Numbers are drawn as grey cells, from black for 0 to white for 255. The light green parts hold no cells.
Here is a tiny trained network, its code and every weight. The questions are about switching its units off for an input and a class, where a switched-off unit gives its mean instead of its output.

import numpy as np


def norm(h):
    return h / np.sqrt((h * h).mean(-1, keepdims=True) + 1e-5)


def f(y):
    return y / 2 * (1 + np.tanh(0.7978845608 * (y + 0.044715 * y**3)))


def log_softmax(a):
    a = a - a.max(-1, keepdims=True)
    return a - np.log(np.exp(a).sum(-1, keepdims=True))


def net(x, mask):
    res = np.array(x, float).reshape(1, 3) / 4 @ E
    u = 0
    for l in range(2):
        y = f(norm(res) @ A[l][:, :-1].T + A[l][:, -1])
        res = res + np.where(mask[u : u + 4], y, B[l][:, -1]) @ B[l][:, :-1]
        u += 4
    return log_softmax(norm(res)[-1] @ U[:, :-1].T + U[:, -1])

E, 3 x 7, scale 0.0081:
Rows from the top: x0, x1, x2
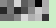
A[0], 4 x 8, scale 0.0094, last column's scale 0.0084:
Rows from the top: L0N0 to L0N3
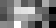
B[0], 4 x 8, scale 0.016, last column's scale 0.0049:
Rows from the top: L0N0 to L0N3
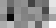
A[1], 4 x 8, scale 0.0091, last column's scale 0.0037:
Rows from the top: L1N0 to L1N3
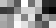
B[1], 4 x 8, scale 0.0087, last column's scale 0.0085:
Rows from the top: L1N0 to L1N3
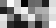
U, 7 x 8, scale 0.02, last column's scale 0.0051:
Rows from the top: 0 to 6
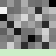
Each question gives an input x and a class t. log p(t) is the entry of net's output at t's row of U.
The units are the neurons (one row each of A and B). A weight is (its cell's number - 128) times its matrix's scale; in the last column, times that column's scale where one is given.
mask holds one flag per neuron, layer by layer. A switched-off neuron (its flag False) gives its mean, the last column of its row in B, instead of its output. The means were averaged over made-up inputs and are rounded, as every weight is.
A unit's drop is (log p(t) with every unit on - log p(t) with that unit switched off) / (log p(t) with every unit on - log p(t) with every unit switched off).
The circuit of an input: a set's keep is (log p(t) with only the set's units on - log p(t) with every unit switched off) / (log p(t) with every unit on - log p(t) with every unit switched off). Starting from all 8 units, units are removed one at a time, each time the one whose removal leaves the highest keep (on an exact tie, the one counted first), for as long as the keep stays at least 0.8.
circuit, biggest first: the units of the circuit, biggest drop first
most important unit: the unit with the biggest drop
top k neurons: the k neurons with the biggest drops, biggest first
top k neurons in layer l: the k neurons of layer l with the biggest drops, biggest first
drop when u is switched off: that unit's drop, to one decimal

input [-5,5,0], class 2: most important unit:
L1N3
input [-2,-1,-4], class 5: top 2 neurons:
L0N3, L1N2
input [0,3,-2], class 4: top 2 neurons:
L1N0, L1N1
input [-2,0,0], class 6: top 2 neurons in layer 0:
L0N3, L0N2
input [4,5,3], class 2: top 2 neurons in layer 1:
L1N3, L1N2
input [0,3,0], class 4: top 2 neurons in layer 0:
L0N1, L0N2
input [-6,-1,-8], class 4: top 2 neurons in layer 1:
L1N0, L1N3
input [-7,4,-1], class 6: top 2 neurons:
L1N1, L0N2
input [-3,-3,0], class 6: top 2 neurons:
L1N0, L0N3
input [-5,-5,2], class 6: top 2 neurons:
L1N0, L1N2
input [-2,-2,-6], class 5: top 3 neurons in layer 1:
L1N2, L1N3, L1N0
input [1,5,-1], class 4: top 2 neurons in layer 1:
L1N0, L1N1
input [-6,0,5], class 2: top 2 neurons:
L1N1, L0N3
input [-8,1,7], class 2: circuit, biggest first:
L1N1
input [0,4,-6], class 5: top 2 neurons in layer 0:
L0N0, L0N3
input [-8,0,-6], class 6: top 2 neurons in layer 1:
L1N1, L1N2
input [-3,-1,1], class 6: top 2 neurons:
L1N0, L0N1
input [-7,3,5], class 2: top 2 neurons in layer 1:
L1N1, L1N3
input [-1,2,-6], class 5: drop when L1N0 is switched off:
0.1
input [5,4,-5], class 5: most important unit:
L0N0
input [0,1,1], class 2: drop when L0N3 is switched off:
0.8
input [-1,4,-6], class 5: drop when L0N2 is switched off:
-0.1
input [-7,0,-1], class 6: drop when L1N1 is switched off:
0.0
